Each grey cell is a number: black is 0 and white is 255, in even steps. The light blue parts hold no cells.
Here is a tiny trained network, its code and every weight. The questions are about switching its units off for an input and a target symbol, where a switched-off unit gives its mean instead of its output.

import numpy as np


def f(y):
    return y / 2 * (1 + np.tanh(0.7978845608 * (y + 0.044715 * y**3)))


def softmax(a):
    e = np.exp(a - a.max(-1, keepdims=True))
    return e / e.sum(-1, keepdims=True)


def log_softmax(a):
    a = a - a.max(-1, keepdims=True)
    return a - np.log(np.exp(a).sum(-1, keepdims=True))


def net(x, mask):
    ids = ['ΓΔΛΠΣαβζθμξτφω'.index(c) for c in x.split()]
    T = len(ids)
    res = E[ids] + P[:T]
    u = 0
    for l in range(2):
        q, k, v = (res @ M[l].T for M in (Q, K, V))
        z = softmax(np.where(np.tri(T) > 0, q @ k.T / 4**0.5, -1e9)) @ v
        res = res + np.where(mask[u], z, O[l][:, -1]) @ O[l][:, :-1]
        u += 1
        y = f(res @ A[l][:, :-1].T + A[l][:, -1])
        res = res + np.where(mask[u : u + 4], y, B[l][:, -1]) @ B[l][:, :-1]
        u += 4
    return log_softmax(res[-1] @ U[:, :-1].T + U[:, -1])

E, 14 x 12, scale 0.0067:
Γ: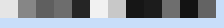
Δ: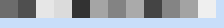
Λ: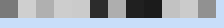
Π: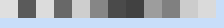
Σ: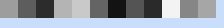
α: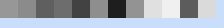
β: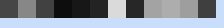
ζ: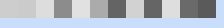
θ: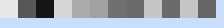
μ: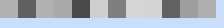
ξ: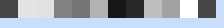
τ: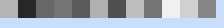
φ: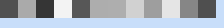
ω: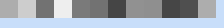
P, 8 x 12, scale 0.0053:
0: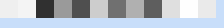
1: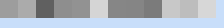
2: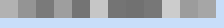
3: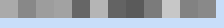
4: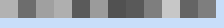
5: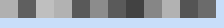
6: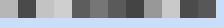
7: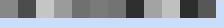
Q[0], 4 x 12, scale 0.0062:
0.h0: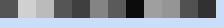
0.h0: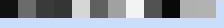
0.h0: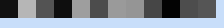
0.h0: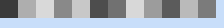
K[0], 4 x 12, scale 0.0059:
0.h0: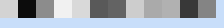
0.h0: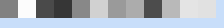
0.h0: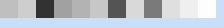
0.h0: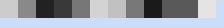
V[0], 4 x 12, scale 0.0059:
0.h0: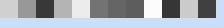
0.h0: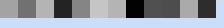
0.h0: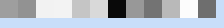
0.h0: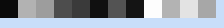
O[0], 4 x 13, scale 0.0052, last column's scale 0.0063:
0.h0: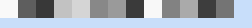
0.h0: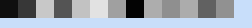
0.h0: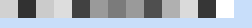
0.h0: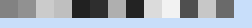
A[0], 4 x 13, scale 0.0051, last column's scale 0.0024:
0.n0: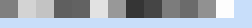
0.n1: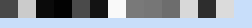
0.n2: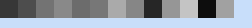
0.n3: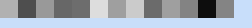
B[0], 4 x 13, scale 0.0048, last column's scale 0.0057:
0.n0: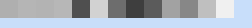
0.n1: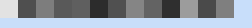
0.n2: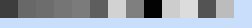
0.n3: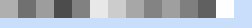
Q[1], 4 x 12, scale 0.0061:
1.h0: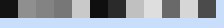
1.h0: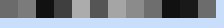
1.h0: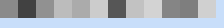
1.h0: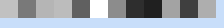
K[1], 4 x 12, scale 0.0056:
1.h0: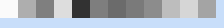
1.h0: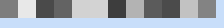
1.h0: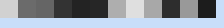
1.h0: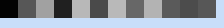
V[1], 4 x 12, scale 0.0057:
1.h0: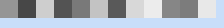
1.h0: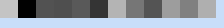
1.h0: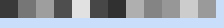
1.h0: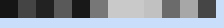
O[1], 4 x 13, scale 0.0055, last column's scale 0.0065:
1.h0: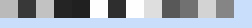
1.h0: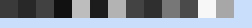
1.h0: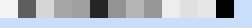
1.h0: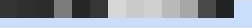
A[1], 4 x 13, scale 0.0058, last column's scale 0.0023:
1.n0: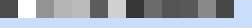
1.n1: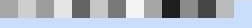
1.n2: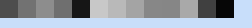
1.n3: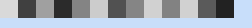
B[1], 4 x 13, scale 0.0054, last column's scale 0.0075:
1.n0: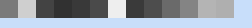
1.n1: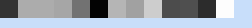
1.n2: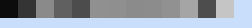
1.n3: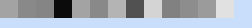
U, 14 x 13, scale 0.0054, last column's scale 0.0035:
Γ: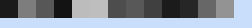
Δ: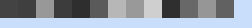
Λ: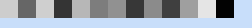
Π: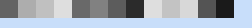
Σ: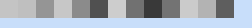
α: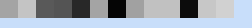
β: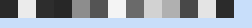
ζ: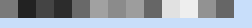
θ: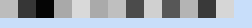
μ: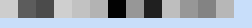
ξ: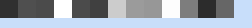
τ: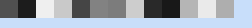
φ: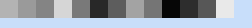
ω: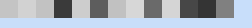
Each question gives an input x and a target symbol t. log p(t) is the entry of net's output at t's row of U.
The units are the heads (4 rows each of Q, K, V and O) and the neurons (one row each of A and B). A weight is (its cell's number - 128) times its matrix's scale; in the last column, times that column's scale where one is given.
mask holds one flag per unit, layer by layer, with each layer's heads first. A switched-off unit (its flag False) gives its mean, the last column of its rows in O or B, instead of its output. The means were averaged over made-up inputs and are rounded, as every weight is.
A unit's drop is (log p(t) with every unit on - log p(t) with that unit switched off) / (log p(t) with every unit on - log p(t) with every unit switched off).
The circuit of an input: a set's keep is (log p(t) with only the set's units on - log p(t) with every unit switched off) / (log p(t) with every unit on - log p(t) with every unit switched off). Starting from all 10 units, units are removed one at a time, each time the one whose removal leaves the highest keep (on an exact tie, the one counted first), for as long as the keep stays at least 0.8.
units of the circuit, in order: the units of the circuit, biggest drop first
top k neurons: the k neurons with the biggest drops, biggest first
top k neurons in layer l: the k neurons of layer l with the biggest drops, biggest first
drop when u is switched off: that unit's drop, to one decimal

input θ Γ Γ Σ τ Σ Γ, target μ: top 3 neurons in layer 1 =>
(1.n1, 1.n3, 1.n0)
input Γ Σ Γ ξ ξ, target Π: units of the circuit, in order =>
(1.h0, 0.h0)
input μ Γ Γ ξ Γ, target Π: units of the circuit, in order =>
(0.h0, 1.h0)
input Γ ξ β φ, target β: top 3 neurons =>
(1.n0, 0.n1, 0.n3)
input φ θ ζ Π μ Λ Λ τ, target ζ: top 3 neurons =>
(1.n1, 0.n0, 0.n3)
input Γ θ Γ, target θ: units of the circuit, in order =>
(0.h0, 1.h0)
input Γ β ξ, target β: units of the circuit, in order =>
(0.n1, 1.h0, 0.h0)
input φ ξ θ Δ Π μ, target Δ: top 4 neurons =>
(1.n1, 1.n3, 0.n3, 1.n2)
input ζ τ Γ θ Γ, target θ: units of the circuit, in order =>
(0.h0, 0.n0, 1.h0)
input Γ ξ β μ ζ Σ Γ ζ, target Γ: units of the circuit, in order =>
(0.h0)
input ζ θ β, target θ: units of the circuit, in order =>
(0.h0, 0.n1)
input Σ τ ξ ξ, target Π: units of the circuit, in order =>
(0.h0, 1.h0)
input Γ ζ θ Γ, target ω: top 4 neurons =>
(1.n1, 0.n0, 1.n3, 0.n3)
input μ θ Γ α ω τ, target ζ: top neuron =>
(0.n0)
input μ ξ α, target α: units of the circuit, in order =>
(1.h0, 0.n2)
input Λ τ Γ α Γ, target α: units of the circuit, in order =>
(0.n0, 1.h0, 0.h0)
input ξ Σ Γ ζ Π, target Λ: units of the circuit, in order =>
(1.h0, 1.n3, 0.n0)
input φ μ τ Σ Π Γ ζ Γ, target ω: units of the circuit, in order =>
(0.h0, 1.h0, 1.n1, 0.n3)
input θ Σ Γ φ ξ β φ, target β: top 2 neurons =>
(1.n0, 0.n1)
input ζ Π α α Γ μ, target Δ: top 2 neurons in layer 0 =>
(0.n0, 0.n2)
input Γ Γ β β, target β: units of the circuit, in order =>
(0.h0)
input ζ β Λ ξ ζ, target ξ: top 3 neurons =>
(0.n0, 1.n3, 0.n2)
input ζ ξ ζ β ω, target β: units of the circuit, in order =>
(1.h0, 0.h0, 1.n0)
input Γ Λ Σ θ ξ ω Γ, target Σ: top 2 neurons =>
(0.n0, 1.n0)
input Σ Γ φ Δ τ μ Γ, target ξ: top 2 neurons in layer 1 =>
(1.n2, 1.n3)
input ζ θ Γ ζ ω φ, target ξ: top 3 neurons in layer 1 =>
(1.n1, 1.n2, 1.n3)
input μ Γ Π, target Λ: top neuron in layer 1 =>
(1.n3)
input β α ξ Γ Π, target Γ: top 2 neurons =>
(0.n1, 0.n2)
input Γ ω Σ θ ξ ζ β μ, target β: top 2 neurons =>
(0.n1, 0.n2)
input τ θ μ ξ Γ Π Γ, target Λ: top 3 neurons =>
(0.n0, 1.n3, 0.n3)
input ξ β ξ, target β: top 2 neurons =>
(1.n0, 0.n1)
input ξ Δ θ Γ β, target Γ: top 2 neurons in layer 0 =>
(0.n1, 0.n0)
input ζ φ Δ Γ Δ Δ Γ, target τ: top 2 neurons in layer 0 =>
(0.n0, 0.n2)
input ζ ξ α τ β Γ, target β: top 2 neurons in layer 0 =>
(0.n0, 0.n2)
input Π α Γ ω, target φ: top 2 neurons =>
(1.n1, 0.n2)
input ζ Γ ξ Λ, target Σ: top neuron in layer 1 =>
(1.n0)
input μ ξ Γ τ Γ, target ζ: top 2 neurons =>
(0.n0, 1.n1)
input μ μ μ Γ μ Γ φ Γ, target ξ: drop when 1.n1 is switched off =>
0.0
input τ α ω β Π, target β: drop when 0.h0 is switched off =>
0.6
